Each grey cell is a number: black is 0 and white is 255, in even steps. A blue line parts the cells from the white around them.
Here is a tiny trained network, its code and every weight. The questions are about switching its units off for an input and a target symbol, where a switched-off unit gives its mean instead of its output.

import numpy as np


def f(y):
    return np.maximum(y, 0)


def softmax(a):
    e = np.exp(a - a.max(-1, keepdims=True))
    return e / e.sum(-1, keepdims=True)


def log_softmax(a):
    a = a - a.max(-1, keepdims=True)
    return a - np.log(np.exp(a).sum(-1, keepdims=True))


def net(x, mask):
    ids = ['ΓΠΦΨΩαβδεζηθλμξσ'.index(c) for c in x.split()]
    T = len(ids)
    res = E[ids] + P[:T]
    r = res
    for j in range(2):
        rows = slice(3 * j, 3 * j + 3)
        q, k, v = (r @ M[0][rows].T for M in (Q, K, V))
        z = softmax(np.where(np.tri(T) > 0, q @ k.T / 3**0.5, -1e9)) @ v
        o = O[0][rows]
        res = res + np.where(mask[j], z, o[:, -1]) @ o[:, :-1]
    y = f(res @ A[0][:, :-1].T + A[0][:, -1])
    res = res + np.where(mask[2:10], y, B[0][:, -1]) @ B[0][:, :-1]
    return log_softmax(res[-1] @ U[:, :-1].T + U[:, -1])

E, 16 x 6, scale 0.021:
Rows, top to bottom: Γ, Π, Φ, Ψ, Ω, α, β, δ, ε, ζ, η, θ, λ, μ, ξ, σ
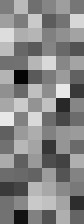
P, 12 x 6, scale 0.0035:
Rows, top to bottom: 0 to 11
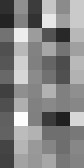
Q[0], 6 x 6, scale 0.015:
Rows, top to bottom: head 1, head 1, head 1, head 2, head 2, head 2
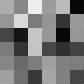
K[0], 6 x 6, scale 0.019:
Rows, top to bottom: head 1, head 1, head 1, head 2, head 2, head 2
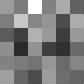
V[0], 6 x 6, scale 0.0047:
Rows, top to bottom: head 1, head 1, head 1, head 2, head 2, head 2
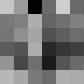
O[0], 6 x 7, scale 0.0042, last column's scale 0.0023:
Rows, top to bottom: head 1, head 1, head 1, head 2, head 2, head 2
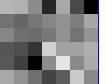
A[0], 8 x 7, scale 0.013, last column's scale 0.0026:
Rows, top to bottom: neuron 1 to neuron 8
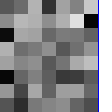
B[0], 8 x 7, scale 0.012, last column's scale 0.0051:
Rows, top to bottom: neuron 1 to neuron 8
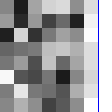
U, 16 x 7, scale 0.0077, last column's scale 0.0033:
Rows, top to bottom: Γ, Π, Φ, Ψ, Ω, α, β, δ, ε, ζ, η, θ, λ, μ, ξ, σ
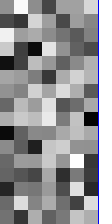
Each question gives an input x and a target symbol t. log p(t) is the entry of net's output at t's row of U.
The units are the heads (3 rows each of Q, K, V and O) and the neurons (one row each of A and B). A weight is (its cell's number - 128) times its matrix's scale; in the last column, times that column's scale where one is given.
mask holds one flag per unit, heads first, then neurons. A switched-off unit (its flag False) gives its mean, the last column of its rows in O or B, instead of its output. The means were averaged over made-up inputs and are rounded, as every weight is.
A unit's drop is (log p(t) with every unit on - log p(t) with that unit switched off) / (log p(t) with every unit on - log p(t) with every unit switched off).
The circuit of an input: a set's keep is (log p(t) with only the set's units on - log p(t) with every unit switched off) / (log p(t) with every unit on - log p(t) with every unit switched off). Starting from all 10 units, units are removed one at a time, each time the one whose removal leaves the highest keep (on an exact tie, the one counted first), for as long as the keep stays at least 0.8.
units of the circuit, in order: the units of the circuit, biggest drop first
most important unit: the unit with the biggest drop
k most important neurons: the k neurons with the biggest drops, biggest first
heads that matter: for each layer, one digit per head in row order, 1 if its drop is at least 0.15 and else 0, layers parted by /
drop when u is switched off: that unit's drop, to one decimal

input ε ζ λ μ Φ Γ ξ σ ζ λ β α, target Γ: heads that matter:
00
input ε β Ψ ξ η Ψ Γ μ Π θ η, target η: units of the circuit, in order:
(neuron 1; neuron 3; neuron 6)
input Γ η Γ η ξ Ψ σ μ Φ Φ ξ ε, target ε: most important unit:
neuron 2
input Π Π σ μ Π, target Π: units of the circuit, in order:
(neuron 2; neuron 1)
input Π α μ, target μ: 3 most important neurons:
(neuron 3; neuron 2; neuron 8)
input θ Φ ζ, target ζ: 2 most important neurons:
(neuron 3; neuron 6)
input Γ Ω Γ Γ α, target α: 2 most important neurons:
(neuron 8; neuron 7)
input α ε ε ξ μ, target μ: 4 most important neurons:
(neuron 3; neuron 8; neuron 2; neuron 6)
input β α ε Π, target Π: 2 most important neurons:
(neuron 2; neuron 3)
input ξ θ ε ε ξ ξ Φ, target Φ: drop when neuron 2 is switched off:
1.2
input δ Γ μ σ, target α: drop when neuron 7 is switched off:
0.5
